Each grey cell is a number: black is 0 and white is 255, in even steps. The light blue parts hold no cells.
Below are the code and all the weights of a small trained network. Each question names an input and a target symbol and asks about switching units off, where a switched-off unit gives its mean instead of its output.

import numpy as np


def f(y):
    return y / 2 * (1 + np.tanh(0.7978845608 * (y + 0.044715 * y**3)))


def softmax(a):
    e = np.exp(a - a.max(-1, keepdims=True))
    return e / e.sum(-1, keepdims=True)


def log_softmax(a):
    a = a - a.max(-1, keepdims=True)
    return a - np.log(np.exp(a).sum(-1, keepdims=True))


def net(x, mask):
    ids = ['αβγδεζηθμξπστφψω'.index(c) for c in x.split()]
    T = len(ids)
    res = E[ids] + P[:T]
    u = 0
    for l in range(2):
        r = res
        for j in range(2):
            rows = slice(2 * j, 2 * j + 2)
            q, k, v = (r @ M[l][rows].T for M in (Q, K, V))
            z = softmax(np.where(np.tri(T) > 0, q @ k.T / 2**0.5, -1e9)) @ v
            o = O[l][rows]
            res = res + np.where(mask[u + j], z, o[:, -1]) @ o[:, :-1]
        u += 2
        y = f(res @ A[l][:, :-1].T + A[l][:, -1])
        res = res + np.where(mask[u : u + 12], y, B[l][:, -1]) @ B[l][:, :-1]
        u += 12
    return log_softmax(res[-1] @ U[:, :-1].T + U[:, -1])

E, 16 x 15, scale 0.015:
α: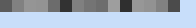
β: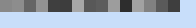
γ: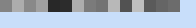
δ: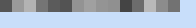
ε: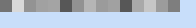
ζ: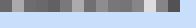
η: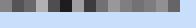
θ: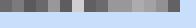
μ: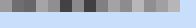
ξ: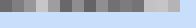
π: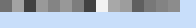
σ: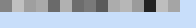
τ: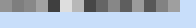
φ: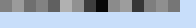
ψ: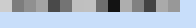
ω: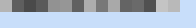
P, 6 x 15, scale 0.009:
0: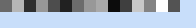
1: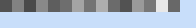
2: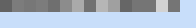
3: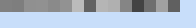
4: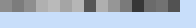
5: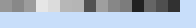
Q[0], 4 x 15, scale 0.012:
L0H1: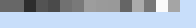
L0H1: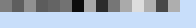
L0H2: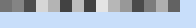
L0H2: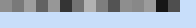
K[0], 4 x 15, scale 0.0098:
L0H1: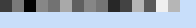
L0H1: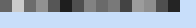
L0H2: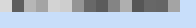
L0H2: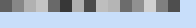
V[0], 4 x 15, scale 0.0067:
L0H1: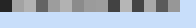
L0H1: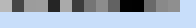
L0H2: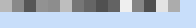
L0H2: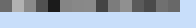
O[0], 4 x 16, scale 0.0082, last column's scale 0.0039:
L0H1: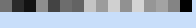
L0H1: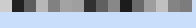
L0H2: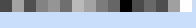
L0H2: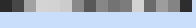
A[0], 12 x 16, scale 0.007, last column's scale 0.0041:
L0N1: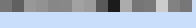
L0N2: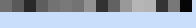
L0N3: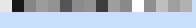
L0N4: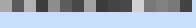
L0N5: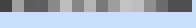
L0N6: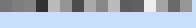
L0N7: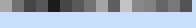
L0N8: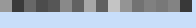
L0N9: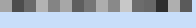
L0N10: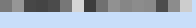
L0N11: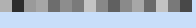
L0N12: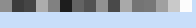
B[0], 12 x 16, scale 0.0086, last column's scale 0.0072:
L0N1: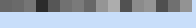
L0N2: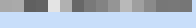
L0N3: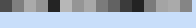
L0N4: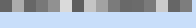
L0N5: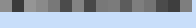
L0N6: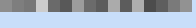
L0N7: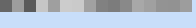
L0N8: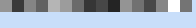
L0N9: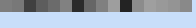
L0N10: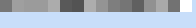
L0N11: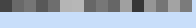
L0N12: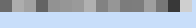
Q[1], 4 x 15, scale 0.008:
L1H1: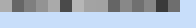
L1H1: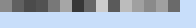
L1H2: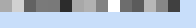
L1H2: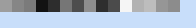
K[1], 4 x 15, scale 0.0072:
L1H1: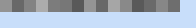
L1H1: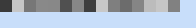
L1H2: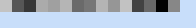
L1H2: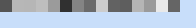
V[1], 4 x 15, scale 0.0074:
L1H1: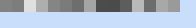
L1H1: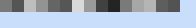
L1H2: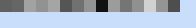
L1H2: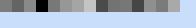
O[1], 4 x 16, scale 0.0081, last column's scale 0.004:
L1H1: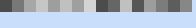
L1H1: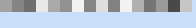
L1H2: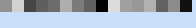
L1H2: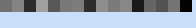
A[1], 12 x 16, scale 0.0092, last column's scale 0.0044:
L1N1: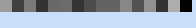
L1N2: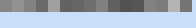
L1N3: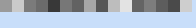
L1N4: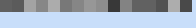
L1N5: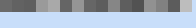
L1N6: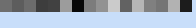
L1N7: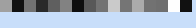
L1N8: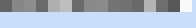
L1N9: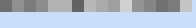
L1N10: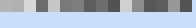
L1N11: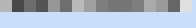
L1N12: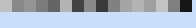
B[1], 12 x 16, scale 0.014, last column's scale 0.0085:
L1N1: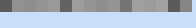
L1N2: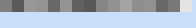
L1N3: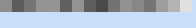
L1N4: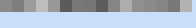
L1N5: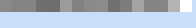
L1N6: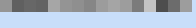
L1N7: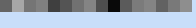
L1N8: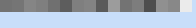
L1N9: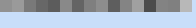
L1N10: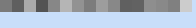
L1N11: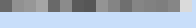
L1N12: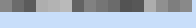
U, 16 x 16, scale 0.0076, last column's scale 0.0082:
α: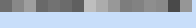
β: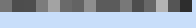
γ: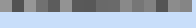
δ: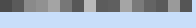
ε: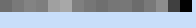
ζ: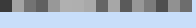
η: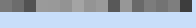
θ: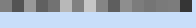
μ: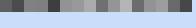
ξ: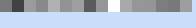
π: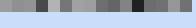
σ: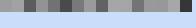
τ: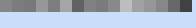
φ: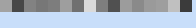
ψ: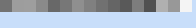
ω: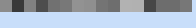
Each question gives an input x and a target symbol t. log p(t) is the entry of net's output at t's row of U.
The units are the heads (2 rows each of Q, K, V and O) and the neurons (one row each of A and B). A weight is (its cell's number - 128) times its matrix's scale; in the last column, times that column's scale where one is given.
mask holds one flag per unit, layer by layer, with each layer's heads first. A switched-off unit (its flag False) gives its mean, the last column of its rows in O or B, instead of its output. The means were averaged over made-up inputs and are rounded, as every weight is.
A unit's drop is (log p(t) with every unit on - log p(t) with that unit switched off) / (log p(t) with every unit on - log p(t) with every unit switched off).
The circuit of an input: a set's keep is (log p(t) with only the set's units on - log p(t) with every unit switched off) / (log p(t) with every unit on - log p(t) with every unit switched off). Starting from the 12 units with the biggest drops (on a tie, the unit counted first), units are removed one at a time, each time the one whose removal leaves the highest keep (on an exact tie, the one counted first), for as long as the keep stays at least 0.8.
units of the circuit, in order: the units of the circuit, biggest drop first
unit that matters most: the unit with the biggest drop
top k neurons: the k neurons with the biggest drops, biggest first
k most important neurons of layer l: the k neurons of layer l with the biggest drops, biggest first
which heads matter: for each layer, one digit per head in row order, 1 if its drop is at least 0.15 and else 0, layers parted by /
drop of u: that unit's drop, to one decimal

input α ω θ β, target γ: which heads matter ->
10 / 11
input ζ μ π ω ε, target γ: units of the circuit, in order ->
[L1N2 L1H1]
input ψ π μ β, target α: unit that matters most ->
L0N10
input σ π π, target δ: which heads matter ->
01 / 11
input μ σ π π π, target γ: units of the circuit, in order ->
[L1H1 L1N2]
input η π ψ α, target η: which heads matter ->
00 / 11
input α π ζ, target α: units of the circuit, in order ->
[L1N3 L1H2]
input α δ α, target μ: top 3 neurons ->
[L0N3 L0N11 L0N10]
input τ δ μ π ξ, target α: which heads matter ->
11 / 01
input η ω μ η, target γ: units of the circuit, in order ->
[L1N2 L1H1 L1H2 L0N10]
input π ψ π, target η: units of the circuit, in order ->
[L0H2 L1H2 L1H1 L0N10]
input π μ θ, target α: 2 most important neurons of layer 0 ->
[L0N10 L0N7]
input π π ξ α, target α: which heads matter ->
01 / 01
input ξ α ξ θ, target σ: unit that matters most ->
L1H2
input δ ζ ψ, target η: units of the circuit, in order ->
[L1H2 L1H1 L0H2]
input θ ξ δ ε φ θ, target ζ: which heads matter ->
11 / 01
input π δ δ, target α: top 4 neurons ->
[L1N3 L1N5 L1N8 L0N7]
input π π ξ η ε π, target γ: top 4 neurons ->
[L1N7 L0N9 L1N2 L1N6]
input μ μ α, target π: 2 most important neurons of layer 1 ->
[L1N11 L1N10]
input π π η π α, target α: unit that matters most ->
L1N3
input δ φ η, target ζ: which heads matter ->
01 / 01
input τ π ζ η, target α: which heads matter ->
00 / 01
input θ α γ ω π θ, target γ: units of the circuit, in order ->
[L1H1 L1N2]
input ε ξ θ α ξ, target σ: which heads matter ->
11 / 01
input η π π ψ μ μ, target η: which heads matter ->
00 / 11
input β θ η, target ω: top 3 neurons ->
[L1N9 L1N3 L1N11]
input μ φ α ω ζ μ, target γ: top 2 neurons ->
[L1N2 L1N5]
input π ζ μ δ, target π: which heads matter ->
10 / 00
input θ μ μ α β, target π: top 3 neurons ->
[L1N10 L1N2 L1N11]
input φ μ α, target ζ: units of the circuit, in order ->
[L1H2 L0H2]
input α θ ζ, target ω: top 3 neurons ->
[L1N9 L0N5 L1N3]
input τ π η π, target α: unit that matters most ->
L1H2
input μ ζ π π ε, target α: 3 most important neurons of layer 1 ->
[L1N3 L1N8 L1N5]
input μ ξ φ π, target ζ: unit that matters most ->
L0H2
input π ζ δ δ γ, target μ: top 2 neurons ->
[L0N3 L0N11]
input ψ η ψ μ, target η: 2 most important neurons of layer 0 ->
[L0N1 L0N11]
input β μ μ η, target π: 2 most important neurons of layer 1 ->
[L1N10 L1N11]
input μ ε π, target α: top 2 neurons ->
[L1N3 L1N5]
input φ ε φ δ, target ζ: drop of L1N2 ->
0.1
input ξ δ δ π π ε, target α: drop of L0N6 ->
-0.1
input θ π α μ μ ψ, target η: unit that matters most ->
L1H1
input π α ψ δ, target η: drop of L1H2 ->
0.5
